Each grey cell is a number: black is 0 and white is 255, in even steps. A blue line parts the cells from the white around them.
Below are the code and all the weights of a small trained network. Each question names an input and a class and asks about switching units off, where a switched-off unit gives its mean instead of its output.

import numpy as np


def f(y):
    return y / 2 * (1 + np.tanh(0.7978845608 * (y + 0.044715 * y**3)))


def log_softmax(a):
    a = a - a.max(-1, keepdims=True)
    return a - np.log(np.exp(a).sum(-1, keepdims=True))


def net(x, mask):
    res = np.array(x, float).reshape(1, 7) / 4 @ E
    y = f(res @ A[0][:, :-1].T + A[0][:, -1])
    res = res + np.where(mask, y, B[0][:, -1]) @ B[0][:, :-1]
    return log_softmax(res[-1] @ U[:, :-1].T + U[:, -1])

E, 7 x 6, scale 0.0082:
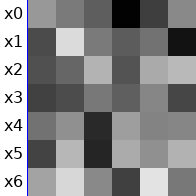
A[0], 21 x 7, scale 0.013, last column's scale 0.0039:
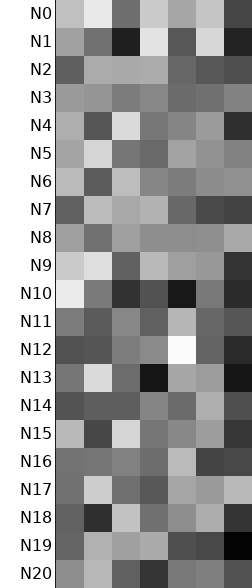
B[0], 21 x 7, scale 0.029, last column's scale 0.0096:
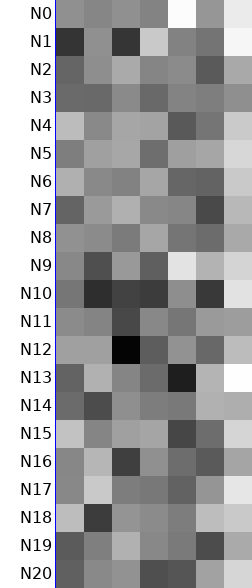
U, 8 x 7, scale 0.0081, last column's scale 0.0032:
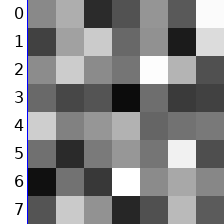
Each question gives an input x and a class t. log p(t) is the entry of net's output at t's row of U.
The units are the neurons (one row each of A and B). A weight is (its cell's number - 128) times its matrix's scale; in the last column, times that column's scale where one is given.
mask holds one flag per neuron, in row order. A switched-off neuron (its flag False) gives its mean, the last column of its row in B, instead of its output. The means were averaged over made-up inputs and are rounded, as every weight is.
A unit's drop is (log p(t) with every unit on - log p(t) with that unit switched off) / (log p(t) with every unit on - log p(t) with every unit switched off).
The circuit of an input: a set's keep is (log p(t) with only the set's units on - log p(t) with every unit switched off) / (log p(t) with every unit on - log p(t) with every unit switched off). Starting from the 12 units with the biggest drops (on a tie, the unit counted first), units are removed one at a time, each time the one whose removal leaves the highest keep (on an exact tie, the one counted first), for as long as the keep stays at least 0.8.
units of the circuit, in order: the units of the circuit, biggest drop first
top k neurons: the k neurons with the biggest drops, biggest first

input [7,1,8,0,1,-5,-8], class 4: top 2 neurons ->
N15; N4
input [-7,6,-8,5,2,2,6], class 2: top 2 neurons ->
N9; N0
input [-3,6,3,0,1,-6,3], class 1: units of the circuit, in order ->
N7
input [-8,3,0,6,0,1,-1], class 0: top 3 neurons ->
N12; N16; N5
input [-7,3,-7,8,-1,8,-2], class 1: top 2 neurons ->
N7; N19
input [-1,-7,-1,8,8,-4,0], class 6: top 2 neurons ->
N1; N9
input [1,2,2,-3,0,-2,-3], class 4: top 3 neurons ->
N1; N10; N13
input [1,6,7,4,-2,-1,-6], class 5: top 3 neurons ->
N18; N10; N1
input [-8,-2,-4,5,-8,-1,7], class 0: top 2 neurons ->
N12; N16
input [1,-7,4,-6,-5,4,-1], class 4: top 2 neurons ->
N15; N4
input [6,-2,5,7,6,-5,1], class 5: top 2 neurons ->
N18; N12
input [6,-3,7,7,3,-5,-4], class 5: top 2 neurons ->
N18; N14
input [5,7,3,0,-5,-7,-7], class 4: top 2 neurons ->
N4; N15
